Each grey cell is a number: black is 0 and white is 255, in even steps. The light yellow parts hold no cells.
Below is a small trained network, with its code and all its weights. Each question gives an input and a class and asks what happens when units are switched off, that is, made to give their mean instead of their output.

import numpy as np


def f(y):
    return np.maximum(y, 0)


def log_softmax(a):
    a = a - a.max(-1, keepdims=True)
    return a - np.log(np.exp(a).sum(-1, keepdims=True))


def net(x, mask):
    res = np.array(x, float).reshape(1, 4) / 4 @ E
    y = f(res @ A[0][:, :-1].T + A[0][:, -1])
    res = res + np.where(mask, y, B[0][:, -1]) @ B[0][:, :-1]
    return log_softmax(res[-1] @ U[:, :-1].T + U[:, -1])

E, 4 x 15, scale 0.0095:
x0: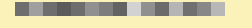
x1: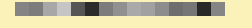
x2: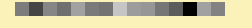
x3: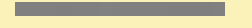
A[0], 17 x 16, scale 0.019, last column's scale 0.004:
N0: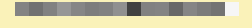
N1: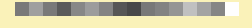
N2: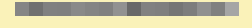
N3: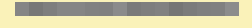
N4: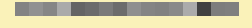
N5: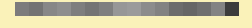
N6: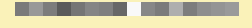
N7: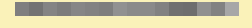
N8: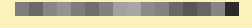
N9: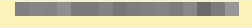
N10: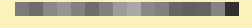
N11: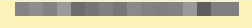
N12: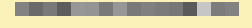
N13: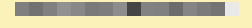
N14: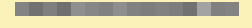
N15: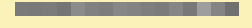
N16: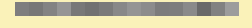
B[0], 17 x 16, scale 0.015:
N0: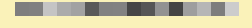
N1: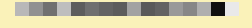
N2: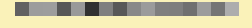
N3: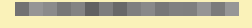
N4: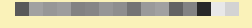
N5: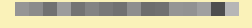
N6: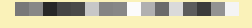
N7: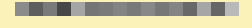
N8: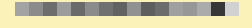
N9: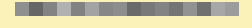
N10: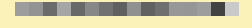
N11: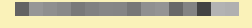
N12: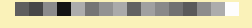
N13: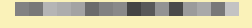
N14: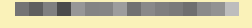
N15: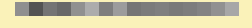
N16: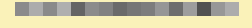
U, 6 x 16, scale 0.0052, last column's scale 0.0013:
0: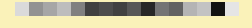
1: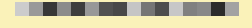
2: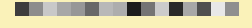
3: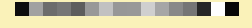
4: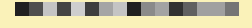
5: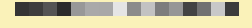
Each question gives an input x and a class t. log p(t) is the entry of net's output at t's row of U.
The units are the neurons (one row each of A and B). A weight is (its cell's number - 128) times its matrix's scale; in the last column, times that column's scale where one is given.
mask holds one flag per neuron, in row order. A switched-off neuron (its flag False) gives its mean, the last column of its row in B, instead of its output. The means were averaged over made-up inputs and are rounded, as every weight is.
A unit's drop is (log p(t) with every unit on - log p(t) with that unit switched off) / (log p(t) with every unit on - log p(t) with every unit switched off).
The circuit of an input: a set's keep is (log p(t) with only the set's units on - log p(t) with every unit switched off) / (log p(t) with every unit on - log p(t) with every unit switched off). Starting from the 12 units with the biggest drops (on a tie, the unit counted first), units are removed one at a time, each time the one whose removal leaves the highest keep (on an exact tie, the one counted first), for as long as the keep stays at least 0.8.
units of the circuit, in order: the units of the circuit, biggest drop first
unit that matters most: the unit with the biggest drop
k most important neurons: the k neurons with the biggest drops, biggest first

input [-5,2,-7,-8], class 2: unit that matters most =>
N4
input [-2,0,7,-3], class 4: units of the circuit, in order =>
N12, N6
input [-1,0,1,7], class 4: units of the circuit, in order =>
N1, N6
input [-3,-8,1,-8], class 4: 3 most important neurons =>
N12, N8, N10
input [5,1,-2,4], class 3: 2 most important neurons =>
N8, N10
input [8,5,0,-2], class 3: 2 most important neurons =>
N1, N4
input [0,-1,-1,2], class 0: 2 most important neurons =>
N6, N12
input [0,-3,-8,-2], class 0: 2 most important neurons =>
N1, N6
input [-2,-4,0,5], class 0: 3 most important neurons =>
N1, N4, N6
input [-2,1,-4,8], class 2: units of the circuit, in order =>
N4, N6
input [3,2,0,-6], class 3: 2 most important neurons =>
N1, N8
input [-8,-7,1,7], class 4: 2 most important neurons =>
N12, N8
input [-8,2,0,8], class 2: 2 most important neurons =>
N1, N8
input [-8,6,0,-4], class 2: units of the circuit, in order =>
N4
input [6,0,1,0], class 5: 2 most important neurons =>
N1, N8
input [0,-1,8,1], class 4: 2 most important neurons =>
N6, N12
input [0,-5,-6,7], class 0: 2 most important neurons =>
N6, N1
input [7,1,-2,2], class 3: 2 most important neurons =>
N8, N10
